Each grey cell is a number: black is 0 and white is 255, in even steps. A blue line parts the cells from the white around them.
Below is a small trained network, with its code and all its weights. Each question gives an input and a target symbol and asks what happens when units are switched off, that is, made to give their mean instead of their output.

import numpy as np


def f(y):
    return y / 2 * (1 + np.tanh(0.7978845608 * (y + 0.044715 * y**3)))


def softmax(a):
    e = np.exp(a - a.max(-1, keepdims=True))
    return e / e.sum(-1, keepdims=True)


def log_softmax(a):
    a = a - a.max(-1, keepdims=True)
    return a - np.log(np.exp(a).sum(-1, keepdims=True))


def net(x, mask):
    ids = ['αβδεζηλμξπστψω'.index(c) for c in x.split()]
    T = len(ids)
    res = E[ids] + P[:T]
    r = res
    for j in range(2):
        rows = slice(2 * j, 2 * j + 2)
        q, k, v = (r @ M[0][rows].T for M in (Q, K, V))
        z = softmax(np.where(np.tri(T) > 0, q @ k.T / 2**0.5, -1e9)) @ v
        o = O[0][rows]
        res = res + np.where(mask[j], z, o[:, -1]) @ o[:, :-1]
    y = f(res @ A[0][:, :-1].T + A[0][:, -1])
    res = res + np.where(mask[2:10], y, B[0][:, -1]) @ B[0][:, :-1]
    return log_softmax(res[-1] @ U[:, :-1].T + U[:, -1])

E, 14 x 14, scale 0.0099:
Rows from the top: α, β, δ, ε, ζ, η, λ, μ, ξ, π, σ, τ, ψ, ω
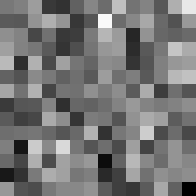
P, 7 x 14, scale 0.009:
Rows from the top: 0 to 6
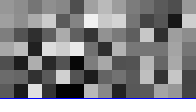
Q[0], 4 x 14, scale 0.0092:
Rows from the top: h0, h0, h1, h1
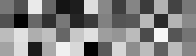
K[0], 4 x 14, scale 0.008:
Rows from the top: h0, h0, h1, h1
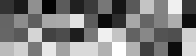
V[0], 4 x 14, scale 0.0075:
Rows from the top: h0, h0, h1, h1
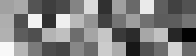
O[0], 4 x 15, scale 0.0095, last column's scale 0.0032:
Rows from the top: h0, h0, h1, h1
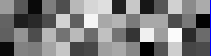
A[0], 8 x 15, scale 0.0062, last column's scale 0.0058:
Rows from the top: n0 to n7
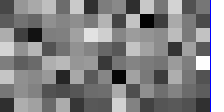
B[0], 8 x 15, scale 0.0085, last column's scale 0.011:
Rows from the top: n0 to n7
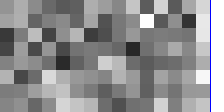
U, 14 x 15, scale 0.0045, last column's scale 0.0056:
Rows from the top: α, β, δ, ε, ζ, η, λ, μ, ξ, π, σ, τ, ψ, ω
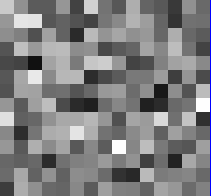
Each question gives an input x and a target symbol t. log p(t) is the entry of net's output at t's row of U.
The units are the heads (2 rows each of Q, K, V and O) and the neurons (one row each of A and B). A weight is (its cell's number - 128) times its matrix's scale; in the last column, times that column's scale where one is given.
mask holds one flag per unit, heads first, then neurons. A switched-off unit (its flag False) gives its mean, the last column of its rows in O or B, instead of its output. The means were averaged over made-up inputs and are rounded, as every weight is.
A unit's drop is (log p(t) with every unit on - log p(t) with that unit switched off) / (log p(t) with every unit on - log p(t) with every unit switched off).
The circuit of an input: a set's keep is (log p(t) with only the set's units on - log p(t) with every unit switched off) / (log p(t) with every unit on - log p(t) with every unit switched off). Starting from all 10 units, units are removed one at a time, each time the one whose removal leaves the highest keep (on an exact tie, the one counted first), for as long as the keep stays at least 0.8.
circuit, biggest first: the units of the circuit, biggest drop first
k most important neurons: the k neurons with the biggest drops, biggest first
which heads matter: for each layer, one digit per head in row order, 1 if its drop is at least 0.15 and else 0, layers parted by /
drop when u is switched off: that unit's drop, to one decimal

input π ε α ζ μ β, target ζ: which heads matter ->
11
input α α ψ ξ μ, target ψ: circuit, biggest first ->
h1, n3
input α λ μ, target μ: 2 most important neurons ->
n7, n0
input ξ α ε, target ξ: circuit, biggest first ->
h1, n0, n5
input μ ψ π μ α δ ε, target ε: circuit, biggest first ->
h1, n1, n7
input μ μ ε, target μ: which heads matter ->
11
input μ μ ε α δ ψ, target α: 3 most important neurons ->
n7, n1, n2
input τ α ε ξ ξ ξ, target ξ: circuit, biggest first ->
h1, n0
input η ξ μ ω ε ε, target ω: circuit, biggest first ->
h1, n2, n0
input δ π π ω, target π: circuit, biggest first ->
h0, n2, n5
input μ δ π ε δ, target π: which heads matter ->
10
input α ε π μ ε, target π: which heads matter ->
10
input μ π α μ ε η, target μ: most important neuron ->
n7
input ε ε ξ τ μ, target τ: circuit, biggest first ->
h0, n2, h1
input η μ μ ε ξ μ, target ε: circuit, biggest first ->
h1, n7, n1
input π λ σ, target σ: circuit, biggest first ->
h0
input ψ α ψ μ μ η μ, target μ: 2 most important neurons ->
n7, n1
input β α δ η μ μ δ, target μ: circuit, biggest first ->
h0, n7, n1
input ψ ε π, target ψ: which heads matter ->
11
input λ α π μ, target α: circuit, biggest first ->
h1, n1, h0
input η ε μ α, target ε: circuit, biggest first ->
h1, n7, n1
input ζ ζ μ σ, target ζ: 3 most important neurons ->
n7, n2, n4
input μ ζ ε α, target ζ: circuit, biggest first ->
h1, h0, n7
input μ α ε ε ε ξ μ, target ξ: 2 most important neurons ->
n5, n0
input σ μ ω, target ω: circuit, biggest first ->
h1, n0, n2
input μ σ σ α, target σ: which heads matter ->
10
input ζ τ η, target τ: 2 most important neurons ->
n2, n1
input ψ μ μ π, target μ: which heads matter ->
11
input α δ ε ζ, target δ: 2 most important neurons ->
n1, n0
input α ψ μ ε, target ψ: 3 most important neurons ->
n3, n5, n0
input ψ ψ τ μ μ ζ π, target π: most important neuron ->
n5
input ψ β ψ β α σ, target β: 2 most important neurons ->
n0, n5
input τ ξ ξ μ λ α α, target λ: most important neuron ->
n2
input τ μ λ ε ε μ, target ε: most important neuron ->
n7
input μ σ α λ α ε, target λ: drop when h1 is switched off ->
0.4
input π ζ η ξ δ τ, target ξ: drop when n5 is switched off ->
0.3
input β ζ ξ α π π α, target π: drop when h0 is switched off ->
0.7
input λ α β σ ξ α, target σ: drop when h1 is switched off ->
0.1
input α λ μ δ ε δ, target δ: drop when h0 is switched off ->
0.7
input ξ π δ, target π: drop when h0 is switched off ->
0.9
